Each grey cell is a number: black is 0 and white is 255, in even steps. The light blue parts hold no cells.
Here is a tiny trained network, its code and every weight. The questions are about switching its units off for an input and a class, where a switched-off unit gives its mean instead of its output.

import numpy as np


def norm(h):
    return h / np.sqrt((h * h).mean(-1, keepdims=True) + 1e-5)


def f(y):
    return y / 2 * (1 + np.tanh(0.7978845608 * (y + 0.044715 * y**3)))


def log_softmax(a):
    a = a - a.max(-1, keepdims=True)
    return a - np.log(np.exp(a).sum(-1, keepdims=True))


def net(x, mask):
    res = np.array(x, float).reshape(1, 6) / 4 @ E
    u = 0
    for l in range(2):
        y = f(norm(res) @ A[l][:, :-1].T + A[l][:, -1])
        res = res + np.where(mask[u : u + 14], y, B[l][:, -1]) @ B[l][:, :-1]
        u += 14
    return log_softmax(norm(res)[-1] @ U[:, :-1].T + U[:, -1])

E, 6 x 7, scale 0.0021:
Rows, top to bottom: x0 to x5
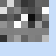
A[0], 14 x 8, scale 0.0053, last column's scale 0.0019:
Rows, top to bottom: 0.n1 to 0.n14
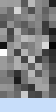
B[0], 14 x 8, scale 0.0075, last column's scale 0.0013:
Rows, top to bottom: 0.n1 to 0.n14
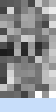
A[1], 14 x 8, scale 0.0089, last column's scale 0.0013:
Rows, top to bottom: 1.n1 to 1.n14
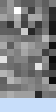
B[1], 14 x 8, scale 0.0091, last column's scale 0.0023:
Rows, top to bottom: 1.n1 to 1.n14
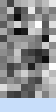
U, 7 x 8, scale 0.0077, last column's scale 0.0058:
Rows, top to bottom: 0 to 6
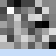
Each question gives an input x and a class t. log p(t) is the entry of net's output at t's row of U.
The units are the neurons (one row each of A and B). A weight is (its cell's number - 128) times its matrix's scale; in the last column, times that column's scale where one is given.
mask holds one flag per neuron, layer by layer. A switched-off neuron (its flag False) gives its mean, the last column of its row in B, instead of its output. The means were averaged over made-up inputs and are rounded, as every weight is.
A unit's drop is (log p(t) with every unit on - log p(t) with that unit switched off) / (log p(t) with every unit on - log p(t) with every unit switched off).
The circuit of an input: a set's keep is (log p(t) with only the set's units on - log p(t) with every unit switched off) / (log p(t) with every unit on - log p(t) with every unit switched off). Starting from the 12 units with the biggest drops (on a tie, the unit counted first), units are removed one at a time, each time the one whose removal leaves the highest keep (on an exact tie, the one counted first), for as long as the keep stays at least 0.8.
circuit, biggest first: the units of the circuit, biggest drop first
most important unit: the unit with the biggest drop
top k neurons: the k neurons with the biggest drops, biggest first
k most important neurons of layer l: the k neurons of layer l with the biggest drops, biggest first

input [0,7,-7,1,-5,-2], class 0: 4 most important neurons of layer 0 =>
(0.n1, 0.n9, 0.n4, 0.n6)
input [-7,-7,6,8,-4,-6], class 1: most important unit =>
1.n2
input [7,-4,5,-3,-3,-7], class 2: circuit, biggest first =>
(0.n8, 1.n4)
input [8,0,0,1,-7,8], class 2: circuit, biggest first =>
(0.n7, 1.n4)
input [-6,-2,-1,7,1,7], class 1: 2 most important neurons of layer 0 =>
(0.n2, 0.n8)
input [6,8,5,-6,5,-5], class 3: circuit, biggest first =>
(1.n9, 0.n2)
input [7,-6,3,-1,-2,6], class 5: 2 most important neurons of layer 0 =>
(0.n8, 0.n4)
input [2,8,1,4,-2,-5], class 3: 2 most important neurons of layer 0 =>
(0.n7, 0.n13)
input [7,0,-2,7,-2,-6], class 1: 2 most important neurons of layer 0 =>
(0.n5, 0.n2)
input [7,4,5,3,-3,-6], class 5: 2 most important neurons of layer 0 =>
(0.n13, 0.n7)
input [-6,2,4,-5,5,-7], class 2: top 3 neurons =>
(0.n8, 1.n4, 0.n2)
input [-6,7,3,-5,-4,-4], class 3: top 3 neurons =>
(1.n9, 0.n2, 1.n6)
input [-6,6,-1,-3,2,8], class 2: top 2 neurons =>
(0.n7, 1.n4)
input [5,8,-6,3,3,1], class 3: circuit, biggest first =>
(1.n9, 0.n13)
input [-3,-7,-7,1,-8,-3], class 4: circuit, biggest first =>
(0.n1, 1.n10)
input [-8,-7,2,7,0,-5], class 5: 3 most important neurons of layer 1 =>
(1.n7, 1.n6, 1.n9)
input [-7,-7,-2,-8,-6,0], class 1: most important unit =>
0.n11
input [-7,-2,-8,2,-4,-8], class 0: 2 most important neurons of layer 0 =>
(0.n7, 0.n9)
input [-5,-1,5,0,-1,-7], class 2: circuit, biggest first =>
(0.n8, 1.n4)
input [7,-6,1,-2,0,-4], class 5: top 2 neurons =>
(1.n11, 1.n1)
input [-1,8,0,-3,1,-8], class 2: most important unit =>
0.n8
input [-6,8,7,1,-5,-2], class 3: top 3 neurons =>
(1.n9, 0.n1, 0.n9)
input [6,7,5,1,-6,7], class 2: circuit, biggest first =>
(0.n7, 1.n4)
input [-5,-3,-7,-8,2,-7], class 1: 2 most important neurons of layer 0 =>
(0.n11, 0.n12)
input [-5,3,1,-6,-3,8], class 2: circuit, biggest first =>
(0.n7, 1.n4)
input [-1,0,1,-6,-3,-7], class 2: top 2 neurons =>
(0.n8, 1.n4)
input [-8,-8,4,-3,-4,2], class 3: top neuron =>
(1.n8)
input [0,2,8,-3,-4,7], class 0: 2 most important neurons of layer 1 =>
(1.n10, 1.n5)
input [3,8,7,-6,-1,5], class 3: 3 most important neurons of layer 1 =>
(1.n6, 1.n9, 1.n14)
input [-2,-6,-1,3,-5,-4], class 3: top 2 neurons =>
(1.n8, 0.n7)
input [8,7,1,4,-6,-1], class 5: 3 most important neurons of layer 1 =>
(1.n11, 1.n1, 1.n8)
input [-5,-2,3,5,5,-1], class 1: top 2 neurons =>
(0.n5, 0.n10)
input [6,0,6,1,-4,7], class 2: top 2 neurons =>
(0.n7, 1.n4)
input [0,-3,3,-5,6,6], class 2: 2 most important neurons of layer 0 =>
(0.n7, 0.n2)
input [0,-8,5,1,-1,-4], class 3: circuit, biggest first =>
(1.n8)
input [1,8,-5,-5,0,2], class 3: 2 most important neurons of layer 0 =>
(0.n14, 0.n2)
